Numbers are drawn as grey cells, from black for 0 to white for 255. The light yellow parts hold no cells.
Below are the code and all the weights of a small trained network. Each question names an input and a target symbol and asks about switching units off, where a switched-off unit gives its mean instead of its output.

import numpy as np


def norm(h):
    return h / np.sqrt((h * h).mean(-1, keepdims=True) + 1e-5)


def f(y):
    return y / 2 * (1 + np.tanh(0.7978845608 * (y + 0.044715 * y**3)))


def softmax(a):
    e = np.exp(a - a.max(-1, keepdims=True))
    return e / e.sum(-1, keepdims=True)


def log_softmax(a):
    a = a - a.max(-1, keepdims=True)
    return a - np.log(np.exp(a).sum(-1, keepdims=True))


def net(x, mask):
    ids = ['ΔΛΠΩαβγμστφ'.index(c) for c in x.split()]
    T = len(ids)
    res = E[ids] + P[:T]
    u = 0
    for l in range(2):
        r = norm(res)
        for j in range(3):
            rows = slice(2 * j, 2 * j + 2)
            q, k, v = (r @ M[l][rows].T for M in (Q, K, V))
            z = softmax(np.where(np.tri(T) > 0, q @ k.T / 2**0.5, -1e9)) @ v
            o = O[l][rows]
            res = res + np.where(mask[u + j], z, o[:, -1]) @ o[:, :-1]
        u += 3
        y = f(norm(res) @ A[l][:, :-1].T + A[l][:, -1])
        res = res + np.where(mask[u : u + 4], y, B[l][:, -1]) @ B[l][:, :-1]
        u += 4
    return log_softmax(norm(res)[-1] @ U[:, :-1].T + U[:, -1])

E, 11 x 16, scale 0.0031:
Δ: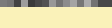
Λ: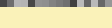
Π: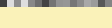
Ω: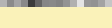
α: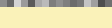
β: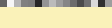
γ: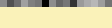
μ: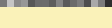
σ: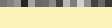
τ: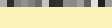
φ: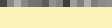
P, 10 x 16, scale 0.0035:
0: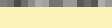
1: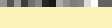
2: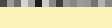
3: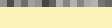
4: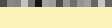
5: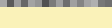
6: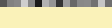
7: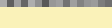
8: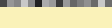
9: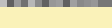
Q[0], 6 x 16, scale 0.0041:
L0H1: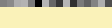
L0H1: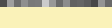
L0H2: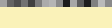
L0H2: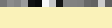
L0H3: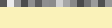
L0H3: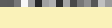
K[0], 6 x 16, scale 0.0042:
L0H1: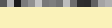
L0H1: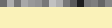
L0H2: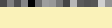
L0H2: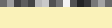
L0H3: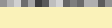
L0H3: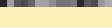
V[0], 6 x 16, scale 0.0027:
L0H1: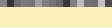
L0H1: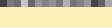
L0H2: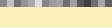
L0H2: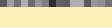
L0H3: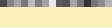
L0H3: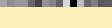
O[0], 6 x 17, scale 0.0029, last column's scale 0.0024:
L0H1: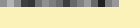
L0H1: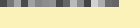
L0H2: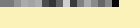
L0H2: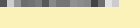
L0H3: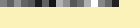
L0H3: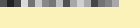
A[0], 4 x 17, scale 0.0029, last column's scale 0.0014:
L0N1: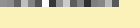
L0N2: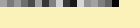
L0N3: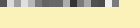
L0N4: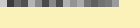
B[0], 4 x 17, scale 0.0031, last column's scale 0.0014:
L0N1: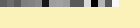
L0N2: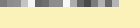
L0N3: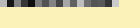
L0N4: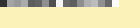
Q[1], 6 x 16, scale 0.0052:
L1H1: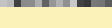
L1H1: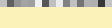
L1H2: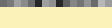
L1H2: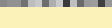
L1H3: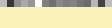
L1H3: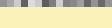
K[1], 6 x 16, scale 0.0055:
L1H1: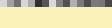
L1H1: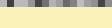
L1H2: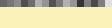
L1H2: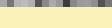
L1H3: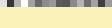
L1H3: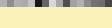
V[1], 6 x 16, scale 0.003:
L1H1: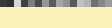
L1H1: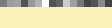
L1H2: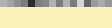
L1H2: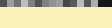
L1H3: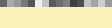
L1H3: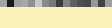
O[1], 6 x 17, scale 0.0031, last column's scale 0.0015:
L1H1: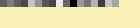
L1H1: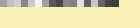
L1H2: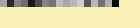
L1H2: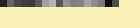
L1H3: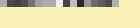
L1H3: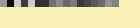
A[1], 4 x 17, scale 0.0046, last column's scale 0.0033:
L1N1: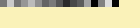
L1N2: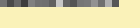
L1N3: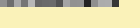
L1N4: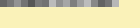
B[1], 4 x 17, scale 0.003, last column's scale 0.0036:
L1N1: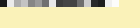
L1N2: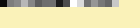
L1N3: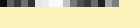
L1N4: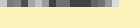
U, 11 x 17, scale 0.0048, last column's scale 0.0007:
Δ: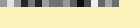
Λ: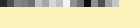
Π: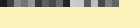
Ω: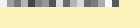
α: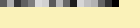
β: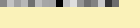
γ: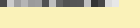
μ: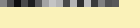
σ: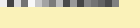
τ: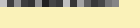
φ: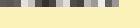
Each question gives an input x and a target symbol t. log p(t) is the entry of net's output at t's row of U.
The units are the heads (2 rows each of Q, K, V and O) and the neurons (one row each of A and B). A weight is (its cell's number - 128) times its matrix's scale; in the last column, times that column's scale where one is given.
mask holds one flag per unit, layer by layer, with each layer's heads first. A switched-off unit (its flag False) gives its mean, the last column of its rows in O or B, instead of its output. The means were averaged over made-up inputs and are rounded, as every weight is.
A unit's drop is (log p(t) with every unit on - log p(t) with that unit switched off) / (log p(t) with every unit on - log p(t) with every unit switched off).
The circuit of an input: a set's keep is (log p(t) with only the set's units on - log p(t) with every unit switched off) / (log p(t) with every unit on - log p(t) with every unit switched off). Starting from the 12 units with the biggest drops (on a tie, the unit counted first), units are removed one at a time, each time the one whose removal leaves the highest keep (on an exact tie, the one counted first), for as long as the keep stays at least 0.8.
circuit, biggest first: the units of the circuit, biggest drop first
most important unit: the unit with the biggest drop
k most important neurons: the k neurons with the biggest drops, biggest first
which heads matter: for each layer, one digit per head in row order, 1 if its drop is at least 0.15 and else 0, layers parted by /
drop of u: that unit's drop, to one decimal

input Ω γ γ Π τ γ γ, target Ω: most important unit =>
L1H2
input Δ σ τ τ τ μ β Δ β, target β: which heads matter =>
000 / 100
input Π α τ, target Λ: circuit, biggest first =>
[L0H1; L1N3]
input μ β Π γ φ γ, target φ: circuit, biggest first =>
[L0N2; L1N1]
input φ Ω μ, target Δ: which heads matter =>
001 / 000
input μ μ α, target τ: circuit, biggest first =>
[L0N3; L0H2]
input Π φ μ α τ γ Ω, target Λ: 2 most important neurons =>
[L1N3; L0N3]
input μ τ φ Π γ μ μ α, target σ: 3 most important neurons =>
[L0N1; L1N1; L0N3]
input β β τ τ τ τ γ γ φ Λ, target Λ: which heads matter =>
000 / 001
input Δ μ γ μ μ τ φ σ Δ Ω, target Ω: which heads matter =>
000 / 011
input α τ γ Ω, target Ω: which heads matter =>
000 / 001
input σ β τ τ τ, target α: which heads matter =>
000 / 101
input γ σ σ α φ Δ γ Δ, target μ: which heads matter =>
000 / 100
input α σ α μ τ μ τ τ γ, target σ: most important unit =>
L1H3
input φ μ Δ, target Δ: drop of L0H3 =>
1.1
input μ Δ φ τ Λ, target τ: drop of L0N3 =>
0.9
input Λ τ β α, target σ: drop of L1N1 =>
0.2
